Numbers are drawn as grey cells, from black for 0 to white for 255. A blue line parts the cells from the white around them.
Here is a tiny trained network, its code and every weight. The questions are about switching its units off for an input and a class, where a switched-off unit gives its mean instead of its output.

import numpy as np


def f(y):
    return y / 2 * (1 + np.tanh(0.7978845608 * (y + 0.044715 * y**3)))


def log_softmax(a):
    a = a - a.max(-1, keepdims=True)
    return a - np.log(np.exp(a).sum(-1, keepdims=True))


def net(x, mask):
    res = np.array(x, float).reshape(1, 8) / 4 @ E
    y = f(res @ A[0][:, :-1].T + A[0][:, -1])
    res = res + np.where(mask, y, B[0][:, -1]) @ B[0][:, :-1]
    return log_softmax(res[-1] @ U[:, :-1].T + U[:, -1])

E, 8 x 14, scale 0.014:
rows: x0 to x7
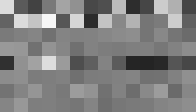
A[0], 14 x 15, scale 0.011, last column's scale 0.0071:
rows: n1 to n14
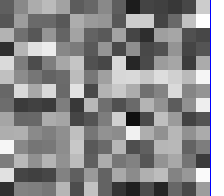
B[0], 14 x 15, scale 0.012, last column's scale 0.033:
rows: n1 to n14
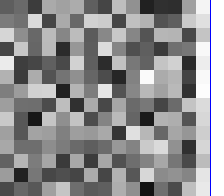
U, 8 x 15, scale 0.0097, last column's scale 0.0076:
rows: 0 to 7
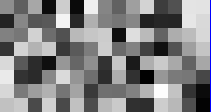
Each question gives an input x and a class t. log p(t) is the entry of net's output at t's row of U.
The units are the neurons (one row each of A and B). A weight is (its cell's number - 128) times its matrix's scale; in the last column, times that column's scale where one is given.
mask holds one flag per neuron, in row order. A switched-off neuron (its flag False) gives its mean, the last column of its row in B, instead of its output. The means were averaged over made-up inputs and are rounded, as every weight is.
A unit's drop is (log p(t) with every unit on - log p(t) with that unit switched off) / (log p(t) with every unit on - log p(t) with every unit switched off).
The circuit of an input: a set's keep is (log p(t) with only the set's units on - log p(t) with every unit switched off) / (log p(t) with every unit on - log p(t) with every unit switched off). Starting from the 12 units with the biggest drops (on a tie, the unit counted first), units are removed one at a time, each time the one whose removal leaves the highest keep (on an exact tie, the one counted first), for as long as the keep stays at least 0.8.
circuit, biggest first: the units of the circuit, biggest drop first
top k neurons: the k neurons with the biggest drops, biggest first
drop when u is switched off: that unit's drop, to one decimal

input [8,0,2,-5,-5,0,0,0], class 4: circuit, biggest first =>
[n13]
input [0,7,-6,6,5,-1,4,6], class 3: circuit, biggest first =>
[n5 n4]
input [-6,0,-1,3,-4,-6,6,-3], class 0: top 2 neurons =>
[n7 n4]
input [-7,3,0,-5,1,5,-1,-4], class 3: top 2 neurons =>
[n4 n6]
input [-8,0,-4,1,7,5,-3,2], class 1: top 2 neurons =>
[n14 n7]
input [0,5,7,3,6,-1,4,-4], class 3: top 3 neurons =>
[n5 n4 n11]
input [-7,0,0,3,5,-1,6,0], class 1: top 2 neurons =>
[n7 n14]
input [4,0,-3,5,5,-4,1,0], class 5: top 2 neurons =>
[n7 n1]
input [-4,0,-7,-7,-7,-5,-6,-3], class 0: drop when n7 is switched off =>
0.2
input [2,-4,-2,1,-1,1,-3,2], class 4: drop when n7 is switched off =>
0.0
